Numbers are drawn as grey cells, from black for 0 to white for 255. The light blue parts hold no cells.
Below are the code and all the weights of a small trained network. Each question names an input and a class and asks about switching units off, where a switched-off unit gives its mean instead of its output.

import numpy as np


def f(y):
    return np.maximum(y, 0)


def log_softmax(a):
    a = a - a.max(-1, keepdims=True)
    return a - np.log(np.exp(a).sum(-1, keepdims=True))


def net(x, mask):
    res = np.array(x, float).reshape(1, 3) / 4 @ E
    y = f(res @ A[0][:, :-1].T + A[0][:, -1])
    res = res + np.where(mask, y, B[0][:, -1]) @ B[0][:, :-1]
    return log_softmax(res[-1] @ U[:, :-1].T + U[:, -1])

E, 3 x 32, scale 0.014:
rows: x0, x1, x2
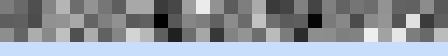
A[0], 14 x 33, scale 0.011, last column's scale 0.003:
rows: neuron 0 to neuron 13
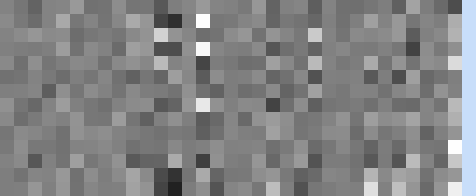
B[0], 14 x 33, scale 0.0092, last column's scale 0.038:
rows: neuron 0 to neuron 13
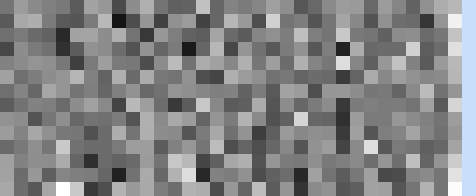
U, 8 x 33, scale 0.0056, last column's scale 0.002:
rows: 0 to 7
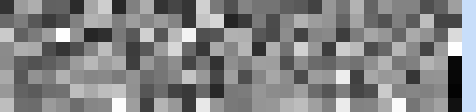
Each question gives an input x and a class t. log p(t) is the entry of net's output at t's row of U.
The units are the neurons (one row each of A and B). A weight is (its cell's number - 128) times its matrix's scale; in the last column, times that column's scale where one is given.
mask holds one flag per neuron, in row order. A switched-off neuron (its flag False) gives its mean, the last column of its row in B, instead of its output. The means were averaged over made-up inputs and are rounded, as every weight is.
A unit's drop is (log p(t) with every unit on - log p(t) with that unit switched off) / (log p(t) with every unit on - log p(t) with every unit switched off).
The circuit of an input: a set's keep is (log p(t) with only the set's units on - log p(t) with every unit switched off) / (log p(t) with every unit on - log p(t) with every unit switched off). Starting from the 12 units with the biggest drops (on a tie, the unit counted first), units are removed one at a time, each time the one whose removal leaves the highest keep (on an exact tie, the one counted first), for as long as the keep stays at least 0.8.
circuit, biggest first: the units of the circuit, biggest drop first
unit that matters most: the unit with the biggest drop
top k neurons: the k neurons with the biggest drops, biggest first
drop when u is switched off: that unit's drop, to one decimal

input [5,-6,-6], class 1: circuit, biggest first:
neuron 1; neuron 13
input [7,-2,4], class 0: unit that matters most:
neuron 3
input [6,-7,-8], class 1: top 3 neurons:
neuron 13; neuron 1; neuron 12
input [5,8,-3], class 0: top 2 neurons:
neuron 13; neuron 0
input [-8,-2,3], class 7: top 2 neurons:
neuron 1; neuron 12
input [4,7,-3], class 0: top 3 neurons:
neuron 13; neuron 0; neuron 7
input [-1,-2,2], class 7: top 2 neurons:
neuron 1; neuron 12
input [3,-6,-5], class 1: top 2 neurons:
neuron 1; neuron 11
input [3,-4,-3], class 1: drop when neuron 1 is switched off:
0.3
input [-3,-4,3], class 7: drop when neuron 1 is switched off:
0.2
